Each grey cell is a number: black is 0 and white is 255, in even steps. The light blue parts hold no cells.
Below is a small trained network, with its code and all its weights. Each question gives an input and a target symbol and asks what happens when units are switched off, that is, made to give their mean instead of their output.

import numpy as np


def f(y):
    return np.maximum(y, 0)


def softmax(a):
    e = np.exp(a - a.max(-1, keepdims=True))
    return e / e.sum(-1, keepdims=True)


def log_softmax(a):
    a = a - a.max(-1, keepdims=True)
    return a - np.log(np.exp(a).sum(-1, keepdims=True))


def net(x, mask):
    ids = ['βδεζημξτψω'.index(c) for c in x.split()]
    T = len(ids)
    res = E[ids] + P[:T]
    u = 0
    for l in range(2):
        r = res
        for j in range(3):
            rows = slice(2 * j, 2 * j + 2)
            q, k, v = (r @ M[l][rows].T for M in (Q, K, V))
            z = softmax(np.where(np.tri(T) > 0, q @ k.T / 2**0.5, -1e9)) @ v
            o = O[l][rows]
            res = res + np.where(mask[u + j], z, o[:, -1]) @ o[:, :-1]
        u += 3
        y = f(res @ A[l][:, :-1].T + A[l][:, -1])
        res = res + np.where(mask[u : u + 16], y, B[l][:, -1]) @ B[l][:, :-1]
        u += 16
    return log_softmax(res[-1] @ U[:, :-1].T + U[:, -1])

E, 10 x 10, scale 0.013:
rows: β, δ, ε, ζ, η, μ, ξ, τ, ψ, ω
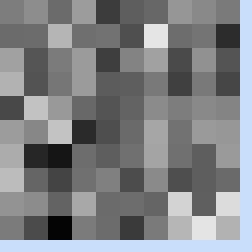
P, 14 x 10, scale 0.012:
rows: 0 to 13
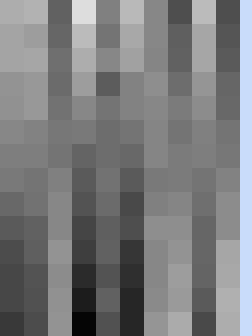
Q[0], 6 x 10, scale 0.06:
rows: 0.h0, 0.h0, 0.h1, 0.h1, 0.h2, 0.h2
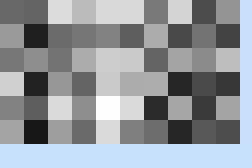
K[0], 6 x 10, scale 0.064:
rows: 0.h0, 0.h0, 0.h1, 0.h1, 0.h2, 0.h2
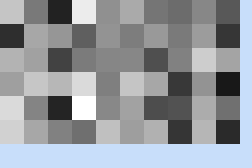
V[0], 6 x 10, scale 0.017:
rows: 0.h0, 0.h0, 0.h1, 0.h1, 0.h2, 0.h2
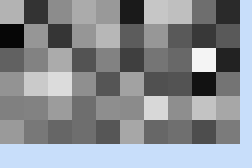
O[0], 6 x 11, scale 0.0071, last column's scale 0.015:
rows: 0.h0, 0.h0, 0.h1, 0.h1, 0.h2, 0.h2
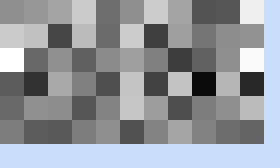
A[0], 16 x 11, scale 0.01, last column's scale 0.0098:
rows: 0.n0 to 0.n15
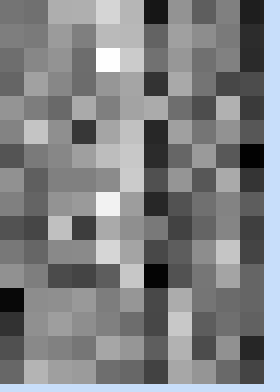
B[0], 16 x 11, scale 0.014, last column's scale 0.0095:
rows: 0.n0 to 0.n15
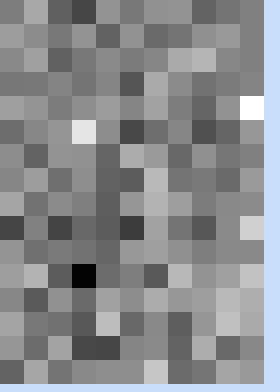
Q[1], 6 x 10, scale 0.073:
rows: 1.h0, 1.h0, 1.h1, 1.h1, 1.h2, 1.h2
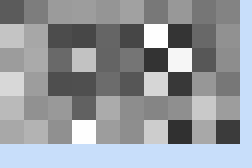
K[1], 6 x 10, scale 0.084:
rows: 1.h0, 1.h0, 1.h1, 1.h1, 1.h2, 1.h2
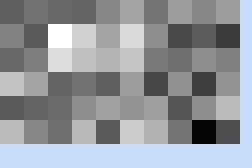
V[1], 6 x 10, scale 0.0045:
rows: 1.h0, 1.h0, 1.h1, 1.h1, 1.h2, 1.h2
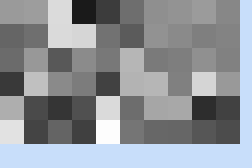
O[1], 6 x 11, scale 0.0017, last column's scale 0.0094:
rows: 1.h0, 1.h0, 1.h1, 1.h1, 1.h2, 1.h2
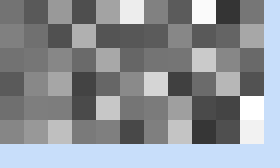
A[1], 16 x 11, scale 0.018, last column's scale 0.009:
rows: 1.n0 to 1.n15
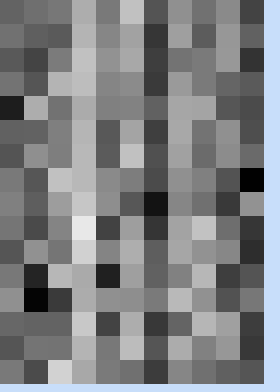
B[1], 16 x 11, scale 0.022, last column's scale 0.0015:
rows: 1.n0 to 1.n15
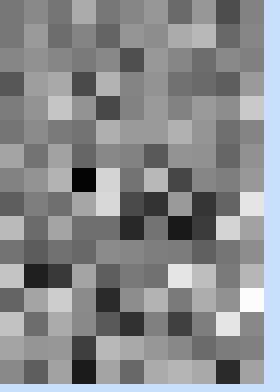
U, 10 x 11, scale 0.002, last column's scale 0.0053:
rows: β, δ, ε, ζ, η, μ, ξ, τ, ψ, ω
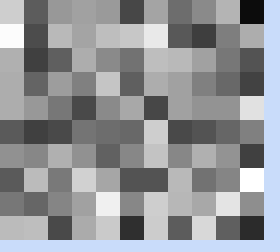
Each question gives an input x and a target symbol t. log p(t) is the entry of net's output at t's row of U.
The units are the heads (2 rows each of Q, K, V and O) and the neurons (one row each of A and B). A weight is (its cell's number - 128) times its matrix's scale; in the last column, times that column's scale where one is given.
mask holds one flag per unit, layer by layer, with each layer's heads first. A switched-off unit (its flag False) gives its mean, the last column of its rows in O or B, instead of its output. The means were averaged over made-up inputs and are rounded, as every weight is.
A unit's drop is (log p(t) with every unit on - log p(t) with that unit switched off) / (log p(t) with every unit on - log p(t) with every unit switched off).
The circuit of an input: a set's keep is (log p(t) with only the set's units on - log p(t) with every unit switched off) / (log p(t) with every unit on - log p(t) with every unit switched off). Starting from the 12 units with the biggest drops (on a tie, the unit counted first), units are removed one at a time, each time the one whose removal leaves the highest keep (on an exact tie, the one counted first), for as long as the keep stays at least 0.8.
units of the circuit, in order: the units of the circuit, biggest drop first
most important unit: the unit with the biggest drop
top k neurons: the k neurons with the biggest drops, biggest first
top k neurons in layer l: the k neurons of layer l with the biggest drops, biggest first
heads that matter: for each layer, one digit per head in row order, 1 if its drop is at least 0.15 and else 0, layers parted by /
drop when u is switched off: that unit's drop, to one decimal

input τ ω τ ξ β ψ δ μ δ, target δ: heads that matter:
110 / 000
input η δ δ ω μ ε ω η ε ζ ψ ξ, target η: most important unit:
0.h0
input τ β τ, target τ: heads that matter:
011 / 000
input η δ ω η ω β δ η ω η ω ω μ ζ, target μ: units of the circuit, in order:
(0.h0; 0.n9; 0.h1)
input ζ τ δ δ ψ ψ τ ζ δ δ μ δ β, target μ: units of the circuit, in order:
(0.h0; 0.n9; 0.h2)
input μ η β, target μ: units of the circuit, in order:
(0.h0; 0.n9; 0.h1)
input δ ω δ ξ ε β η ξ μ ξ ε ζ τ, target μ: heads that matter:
100 / 000
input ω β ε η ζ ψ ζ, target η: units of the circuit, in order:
(0.h0; 0.n11; 0.h1)
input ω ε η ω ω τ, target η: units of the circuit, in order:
(0.h0; 0.n11)
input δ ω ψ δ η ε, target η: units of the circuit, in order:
(0.h0; 0.n11; 0.h1)
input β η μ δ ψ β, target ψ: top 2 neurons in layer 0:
(0.n12; 0.n13)
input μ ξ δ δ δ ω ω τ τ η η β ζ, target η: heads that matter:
100 / 000
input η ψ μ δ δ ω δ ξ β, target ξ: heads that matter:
010 / 000
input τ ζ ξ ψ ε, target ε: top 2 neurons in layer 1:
(1.n11; 1.n15)
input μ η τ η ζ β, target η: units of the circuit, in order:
(0.h0; 0.n11)
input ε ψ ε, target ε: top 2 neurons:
(1.n11; 0.n4)
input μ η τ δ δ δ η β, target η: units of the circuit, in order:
(0.n11; 0.h0)
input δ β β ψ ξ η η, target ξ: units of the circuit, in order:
(0.h1; 1.n4; 0.n4)
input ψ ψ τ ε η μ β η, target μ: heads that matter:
110 / 000
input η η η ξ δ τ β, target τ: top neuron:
(1.n8)
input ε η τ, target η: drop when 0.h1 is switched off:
0.1
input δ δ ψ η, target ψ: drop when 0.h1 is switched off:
1.2
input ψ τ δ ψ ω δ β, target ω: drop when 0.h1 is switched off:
1.2
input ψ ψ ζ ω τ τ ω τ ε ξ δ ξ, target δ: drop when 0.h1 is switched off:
0.2
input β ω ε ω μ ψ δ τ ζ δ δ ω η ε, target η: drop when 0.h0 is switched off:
1.0
